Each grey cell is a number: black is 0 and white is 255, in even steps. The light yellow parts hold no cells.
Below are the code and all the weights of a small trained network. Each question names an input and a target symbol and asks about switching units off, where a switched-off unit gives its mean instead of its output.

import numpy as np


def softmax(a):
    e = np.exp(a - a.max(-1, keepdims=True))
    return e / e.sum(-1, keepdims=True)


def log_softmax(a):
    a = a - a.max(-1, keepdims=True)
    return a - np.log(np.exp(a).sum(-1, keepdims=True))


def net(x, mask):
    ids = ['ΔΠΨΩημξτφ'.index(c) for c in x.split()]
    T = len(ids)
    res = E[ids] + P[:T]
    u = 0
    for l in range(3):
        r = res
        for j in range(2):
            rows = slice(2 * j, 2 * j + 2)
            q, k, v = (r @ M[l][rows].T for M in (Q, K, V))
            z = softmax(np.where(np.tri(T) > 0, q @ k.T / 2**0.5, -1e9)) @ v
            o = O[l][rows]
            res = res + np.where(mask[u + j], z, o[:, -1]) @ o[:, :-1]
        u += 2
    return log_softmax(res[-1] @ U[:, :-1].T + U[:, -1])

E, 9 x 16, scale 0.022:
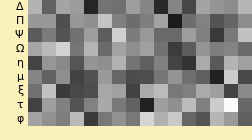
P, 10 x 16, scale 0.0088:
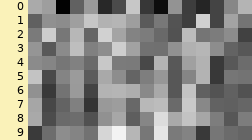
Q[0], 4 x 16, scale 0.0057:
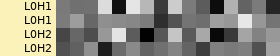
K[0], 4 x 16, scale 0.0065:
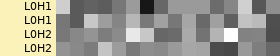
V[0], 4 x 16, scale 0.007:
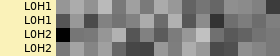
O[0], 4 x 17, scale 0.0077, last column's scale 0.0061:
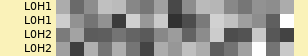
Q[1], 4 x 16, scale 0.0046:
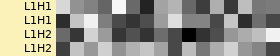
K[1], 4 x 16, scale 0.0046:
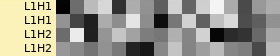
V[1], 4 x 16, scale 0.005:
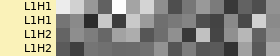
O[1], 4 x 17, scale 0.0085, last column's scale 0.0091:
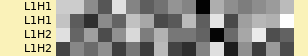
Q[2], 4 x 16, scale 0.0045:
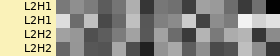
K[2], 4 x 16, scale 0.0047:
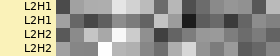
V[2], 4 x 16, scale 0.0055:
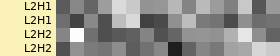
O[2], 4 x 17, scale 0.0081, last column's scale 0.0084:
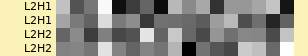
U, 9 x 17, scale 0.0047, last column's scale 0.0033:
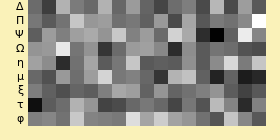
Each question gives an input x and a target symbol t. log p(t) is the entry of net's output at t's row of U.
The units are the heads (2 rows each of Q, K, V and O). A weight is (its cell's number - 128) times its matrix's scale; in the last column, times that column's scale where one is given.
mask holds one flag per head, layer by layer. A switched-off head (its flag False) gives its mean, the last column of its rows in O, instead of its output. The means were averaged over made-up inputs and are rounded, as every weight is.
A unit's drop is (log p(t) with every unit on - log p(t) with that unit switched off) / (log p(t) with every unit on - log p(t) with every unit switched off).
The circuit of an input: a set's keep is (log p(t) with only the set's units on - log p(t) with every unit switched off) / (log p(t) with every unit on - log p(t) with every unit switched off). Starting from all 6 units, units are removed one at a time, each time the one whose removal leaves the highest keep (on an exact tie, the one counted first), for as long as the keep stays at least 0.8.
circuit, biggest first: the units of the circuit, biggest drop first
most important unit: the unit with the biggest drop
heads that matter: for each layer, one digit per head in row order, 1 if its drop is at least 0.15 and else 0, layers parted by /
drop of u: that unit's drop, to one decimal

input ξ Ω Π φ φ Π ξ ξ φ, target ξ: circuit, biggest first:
(L2H2 L0H2)
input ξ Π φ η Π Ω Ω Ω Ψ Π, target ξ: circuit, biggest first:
(L2H2 L0H1)
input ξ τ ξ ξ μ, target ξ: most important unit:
L2H2
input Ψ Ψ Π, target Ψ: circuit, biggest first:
(L2H1 L0H2 L1H2)
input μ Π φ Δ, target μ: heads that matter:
10 / 00 / 10
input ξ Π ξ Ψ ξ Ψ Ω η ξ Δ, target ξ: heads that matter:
11 / 00 / 01
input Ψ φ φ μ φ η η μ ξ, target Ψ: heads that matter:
11 / 01 / 10
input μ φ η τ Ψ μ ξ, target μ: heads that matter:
10 / 00 / 10
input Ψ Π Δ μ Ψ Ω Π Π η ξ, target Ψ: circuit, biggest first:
(L2H1 L0H2 L0H1)
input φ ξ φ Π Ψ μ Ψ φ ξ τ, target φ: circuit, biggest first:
(L0H2 L2H2 L1H1)
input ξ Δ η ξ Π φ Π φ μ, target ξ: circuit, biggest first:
(L2H2 L0H1 L0H2)
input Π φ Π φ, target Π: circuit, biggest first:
(L0H2 L1H1 L2H1)
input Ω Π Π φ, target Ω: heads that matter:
00 / 10 / 00
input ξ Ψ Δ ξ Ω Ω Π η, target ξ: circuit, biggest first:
(L2H2 L0H2)
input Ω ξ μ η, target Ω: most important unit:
L1H1
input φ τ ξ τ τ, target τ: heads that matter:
10 / 10 / 00
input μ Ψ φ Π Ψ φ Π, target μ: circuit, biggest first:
(L2H1 L0H1)
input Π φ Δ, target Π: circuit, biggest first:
(L1H1 L2H1 L0H2)
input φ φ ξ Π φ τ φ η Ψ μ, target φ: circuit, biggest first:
(L0H2 L2H1 L1H1)
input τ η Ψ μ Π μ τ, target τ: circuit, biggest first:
(L0H1 L1H1)
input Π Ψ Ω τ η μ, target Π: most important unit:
L1H1
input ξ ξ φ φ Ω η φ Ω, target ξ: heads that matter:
10 / 10 / 01
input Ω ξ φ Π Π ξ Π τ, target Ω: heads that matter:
10 / 10 / 00
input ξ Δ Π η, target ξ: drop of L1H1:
0.0
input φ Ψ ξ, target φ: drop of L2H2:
0.1
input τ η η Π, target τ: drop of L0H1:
0.2
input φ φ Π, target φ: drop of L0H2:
0.6
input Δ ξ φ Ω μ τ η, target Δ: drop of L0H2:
0.4
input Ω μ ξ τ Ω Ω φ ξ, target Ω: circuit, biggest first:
(L1H1)
